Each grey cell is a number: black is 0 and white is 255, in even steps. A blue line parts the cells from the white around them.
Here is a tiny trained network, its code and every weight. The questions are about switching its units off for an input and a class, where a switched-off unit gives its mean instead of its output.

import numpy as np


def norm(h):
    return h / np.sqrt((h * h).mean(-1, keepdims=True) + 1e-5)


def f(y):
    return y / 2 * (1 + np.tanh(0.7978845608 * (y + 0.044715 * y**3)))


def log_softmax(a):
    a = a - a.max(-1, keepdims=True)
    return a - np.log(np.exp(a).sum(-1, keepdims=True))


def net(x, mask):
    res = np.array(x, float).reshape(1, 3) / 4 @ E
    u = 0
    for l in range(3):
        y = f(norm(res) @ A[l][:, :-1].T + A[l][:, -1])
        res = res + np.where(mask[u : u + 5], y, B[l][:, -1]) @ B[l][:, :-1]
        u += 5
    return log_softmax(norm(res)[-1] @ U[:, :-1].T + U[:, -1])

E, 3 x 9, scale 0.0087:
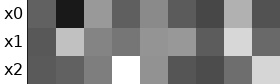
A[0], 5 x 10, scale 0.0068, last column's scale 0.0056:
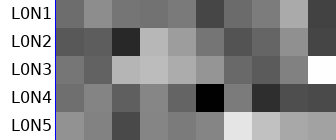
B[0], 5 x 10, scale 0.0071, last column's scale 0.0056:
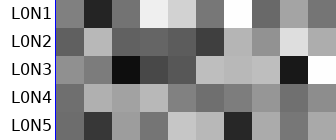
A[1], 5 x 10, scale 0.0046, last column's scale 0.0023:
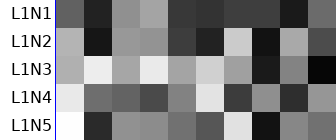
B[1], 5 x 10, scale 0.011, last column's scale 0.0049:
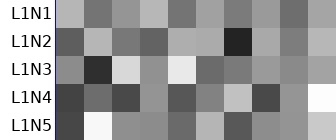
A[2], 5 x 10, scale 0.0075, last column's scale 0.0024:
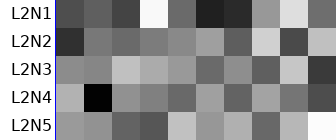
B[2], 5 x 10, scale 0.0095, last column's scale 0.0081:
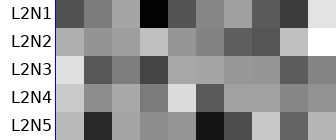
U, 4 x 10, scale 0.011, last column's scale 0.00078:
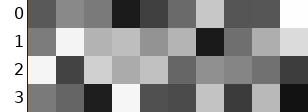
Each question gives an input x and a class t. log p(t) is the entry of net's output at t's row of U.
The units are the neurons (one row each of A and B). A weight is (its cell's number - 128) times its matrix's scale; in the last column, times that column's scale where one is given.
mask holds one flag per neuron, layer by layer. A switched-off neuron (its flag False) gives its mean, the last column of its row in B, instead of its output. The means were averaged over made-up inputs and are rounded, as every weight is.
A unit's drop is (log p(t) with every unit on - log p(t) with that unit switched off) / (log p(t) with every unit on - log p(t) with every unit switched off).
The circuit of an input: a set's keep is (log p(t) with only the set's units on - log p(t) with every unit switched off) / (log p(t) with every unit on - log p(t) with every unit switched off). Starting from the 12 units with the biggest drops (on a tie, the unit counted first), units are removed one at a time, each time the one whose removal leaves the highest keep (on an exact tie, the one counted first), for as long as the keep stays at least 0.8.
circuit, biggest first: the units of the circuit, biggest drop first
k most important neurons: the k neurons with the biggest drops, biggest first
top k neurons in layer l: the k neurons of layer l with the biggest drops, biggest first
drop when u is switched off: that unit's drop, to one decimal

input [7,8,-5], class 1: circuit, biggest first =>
(L2N2)
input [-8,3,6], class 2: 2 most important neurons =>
(L1N3; L1N4)
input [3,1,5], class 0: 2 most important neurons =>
(L2N1; L0N2)
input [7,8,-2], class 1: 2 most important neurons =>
(L2N5; L2N2)
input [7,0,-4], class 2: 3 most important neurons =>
(L2N4; L2N1; L0N3)
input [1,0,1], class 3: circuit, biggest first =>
(L0N3; L2N1)
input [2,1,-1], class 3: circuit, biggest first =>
(L1N4; L2N1)
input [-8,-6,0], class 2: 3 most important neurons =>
(L1N3; L2N5; L2N3)
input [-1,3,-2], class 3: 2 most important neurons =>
(L1N4; L2N1)
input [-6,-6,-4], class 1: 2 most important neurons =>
(L1N5; L0N3)
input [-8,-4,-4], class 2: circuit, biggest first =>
(L1N3; L2N5)
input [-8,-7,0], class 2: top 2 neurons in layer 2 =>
(L2N5; L2N3)
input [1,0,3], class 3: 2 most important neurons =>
(L0N3; L2N1)
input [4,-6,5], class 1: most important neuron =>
(L1N2)
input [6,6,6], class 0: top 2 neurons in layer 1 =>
(L1N2; L1N5)
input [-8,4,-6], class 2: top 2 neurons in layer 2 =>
(L2N5; L2N1)
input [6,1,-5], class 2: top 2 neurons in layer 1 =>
(L1N5; L1N1)
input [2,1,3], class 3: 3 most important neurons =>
(L0N3; L2N1; L1N4)
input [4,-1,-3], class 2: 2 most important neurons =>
(L1N1; L2N4)
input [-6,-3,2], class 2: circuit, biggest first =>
(L1N3)
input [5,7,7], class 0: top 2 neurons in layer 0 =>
(L0N2; L0N5)
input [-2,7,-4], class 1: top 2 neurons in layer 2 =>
(L2N1; L2N2)
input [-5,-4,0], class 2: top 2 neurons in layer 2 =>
(L2N5; L2N3)
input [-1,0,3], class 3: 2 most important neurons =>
(L0N3; L2N1)
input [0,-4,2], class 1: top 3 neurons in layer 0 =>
(L0N5; L0N1; L0N2)
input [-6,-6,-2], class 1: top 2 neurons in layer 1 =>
(L1N5; L1N2)
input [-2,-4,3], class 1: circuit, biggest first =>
(L1N2)
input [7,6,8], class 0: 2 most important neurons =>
(L2N1; L0N2)
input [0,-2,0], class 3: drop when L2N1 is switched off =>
0.4
